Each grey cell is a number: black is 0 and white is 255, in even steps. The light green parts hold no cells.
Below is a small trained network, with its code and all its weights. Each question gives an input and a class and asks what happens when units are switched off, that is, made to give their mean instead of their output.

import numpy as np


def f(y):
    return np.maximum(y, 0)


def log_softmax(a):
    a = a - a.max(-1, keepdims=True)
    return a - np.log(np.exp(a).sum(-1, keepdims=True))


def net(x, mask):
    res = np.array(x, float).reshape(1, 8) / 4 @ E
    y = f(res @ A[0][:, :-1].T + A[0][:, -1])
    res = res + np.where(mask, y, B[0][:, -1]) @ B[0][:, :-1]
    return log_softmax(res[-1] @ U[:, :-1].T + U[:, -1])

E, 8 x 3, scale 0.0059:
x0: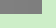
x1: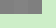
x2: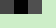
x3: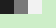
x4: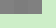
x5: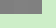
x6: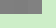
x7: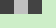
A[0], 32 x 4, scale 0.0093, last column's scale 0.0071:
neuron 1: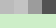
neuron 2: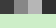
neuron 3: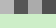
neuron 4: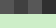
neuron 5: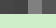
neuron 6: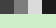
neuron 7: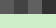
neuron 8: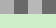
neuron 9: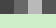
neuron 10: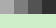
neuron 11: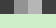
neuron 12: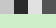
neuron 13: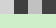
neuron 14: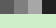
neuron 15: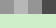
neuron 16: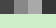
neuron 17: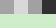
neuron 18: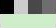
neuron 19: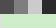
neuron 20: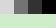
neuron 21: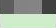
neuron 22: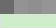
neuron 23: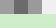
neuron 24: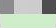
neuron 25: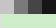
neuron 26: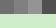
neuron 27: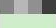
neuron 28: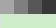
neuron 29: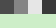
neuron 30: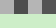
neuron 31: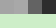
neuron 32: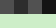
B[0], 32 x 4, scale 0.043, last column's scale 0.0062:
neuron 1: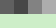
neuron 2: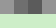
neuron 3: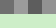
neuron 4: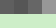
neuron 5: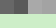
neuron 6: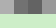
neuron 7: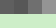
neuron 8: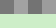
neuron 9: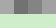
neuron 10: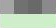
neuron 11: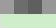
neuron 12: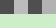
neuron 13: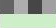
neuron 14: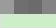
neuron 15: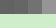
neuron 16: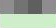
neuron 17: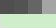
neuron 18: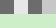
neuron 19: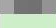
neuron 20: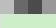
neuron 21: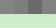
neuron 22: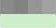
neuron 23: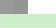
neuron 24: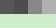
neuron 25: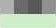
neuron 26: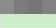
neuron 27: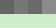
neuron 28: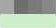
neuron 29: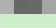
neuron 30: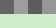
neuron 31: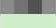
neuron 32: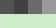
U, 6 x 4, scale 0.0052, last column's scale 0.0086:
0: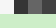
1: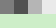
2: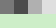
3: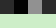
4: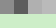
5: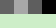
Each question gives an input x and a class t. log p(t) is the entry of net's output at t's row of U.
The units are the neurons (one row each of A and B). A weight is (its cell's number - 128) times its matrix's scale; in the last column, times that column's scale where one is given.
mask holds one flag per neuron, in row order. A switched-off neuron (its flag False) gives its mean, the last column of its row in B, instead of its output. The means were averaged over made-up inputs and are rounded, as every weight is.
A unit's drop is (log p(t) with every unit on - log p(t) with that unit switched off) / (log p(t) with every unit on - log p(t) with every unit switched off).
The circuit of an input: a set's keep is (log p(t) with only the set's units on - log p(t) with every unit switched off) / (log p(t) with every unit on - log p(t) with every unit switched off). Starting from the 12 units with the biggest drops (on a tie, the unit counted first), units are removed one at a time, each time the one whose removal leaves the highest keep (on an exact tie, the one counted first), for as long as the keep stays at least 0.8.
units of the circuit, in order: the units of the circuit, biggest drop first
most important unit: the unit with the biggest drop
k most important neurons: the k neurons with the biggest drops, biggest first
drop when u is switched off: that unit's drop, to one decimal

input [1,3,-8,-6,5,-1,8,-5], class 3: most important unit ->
neuron 1
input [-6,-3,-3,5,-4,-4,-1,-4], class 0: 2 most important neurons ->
(neuron 29; neuron 6)
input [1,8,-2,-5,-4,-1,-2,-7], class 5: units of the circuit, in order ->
(neuron 13; neuron 12)
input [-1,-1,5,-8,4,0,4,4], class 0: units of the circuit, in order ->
(neuron 20; neuron 25)
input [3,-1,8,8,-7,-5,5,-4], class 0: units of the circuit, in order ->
(neuron 6; neuron 29)
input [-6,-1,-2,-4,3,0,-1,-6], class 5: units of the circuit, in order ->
(neuron 13; neuron 12)
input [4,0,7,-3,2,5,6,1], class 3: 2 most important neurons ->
(neuron 32; neuron 4)
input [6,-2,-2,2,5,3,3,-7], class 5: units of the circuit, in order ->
(neuron 12; neuron 13)
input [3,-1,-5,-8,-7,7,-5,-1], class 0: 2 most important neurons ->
(neuron 20; neuron 25)
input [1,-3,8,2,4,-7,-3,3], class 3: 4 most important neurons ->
(neuron 32; neuron 4; neuron 7; neuron 5)
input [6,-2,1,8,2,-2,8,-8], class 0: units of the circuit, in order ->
(neuron 29; neuron 6)
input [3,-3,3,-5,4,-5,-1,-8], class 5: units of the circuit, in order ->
(neuron 12; neuron 13)
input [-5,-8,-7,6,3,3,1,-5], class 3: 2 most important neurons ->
(neuron 24; neuron 17)
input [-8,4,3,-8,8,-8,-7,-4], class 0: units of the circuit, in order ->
(neuron 20)
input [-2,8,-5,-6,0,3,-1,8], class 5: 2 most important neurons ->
(neuron 18; neuron 23)
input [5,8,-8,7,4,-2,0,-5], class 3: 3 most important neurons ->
(neuron 24; neuron 17; neuron 1)
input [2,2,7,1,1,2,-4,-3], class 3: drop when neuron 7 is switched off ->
0.2
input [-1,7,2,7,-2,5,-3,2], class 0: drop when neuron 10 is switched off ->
0.0
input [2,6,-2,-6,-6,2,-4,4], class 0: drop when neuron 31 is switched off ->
0.1
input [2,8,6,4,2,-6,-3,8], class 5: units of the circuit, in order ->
(neuron 18)
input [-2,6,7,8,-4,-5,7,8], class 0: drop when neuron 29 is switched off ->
0.1
